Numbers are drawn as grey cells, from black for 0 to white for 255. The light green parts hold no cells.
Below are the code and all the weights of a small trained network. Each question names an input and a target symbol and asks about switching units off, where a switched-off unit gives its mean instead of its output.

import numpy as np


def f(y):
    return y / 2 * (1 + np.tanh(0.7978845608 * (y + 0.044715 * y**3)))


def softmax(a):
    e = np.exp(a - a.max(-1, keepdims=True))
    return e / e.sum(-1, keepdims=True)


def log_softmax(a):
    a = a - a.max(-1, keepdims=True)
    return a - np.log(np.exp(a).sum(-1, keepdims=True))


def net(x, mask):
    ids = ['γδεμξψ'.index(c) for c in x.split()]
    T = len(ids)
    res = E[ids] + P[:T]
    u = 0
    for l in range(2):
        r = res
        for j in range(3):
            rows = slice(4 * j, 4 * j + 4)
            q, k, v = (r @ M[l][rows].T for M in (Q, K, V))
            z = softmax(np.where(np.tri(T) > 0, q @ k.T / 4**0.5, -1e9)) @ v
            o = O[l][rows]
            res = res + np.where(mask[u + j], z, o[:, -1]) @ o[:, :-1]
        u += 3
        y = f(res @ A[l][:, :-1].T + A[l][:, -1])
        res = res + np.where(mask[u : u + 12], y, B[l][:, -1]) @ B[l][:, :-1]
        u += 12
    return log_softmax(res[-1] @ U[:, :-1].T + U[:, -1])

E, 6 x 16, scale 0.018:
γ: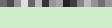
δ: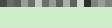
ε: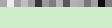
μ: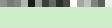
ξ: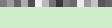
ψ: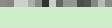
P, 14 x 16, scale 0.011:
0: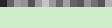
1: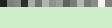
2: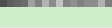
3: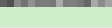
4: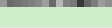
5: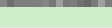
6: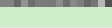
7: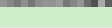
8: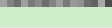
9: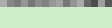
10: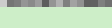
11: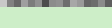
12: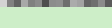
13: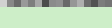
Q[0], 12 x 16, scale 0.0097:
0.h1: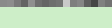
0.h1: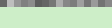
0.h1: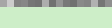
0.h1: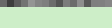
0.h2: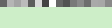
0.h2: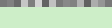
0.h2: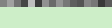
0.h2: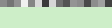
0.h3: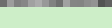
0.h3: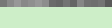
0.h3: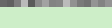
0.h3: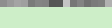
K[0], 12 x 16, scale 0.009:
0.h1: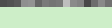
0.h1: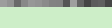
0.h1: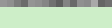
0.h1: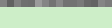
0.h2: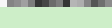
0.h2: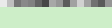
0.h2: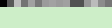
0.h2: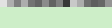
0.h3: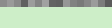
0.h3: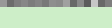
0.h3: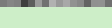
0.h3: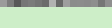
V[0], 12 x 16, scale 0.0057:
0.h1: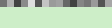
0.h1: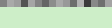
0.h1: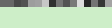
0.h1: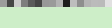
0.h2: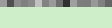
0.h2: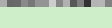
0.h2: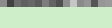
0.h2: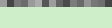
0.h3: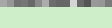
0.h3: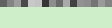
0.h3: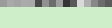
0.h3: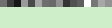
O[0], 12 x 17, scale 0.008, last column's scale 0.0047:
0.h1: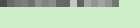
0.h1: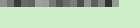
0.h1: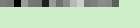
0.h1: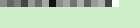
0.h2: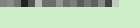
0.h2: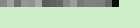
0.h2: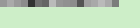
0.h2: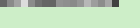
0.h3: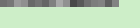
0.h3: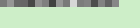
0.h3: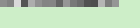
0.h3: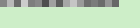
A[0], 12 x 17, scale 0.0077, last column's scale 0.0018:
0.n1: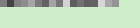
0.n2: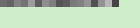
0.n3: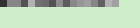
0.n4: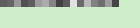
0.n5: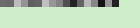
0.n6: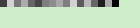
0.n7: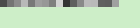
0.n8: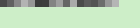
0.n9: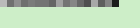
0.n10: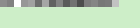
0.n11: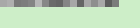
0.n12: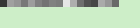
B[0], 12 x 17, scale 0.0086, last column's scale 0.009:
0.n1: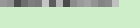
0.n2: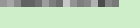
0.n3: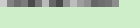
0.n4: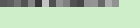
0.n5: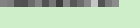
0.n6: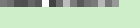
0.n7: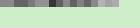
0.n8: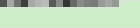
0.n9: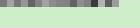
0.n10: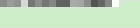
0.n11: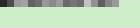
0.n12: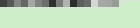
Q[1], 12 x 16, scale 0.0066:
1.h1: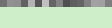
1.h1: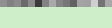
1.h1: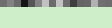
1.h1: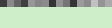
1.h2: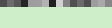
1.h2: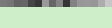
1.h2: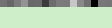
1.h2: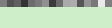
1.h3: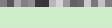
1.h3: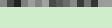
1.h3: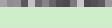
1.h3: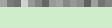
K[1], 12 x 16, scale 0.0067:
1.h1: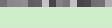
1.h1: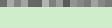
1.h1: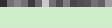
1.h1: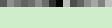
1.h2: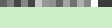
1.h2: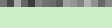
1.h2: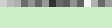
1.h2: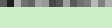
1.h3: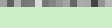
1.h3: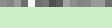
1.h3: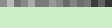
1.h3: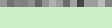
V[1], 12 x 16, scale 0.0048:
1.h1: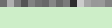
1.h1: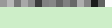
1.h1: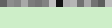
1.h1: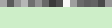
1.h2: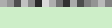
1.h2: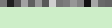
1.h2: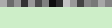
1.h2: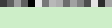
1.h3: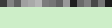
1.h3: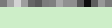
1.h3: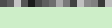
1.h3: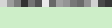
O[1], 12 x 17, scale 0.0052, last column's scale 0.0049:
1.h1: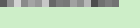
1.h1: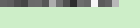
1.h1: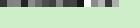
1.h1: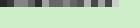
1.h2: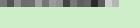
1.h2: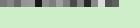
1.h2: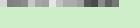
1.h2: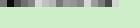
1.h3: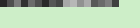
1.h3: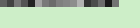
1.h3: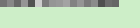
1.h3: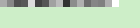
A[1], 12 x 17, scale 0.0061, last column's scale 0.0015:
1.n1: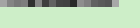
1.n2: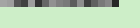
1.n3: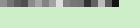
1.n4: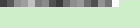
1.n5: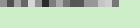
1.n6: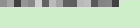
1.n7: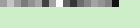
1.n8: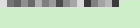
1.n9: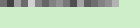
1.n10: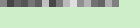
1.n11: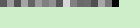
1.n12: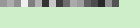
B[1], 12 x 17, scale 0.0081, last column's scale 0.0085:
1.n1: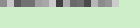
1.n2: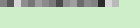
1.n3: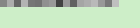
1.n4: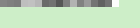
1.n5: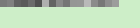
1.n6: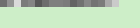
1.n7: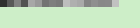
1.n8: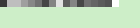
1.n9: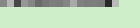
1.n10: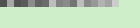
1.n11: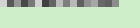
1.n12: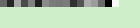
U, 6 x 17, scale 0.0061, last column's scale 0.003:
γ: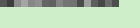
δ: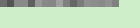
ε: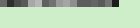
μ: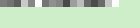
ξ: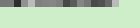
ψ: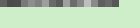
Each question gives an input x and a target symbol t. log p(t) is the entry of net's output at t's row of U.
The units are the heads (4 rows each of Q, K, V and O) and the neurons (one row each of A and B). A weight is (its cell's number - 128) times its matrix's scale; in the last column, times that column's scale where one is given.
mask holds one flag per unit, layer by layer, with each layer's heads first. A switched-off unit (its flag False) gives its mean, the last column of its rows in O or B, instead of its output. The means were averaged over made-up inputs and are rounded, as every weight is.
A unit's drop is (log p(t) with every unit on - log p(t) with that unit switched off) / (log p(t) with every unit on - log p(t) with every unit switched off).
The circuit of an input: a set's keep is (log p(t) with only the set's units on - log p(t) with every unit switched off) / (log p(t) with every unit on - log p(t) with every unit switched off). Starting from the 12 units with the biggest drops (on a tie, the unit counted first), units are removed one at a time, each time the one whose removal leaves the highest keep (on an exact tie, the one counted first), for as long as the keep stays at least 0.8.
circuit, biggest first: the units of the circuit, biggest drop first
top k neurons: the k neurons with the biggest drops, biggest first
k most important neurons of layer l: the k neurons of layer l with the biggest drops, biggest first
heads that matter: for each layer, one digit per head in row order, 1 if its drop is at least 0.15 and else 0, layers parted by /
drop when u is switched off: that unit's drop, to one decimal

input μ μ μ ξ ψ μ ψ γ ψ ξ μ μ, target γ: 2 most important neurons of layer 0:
[0.n1, 0.n12]
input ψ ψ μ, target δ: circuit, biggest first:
[0.h2, 1.n4]
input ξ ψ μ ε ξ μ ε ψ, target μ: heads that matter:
100 / 100
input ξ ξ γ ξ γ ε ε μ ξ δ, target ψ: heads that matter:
001 / 110
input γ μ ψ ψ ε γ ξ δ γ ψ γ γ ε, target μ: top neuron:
[0.n6]
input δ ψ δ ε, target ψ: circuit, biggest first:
[1.h2, 0.n6]
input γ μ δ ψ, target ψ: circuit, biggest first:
[1.n8, 1.n5]
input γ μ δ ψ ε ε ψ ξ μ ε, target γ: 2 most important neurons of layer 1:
[1.n12, 1.n2]
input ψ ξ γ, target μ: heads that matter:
011 / 000
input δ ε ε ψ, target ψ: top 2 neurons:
[1.n5, 1.n8]
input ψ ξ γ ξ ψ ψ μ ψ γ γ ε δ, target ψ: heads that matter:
101 / 110
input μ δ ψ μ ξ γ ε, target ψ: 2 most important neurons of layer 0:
[0.n6, 0.n10]
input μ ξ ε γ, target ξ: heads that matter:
111 / 001
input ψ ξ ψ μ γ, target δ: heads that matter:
011 / 001
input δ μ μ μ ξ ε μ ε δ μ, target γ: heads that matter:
101 / 101
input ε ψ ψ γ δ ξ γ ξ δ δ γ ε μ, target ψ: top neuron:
[0.n4]
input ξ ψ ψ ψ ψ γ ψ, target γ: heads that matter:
110 / 000
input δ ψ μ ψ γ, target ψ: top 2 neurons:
[0.n7, 1.n8]
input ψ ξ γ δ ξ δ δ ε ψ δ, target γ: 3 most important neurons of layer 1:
[1.n12, 1.n2, 1.n8]
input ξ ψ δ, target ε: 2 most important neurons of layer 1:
[1.n11, 1.n12]
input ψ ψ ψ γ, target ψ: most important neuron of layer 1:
[1.n8]
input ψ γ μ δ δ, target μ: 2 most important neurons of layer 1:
[1.n12, 1.n5]
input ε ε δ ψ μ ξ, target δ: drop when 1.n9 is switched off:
0.1
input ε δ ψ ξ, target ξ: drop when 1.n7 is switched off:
0.2
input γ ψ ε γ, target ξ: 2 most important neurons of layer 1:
[1.n9, 1.n5]
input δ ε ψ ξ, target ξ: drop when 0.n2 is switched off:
0.1
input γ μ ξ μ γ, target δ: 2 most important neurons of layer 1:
[1.n4, 1.n6]
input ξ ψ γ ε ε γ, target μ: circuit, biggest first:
[1.n12]
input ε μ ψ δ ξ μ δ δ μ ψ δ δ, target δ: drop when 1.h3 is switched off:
0.1
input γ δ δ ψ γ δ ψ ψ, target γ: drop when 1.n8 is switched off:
-0.1
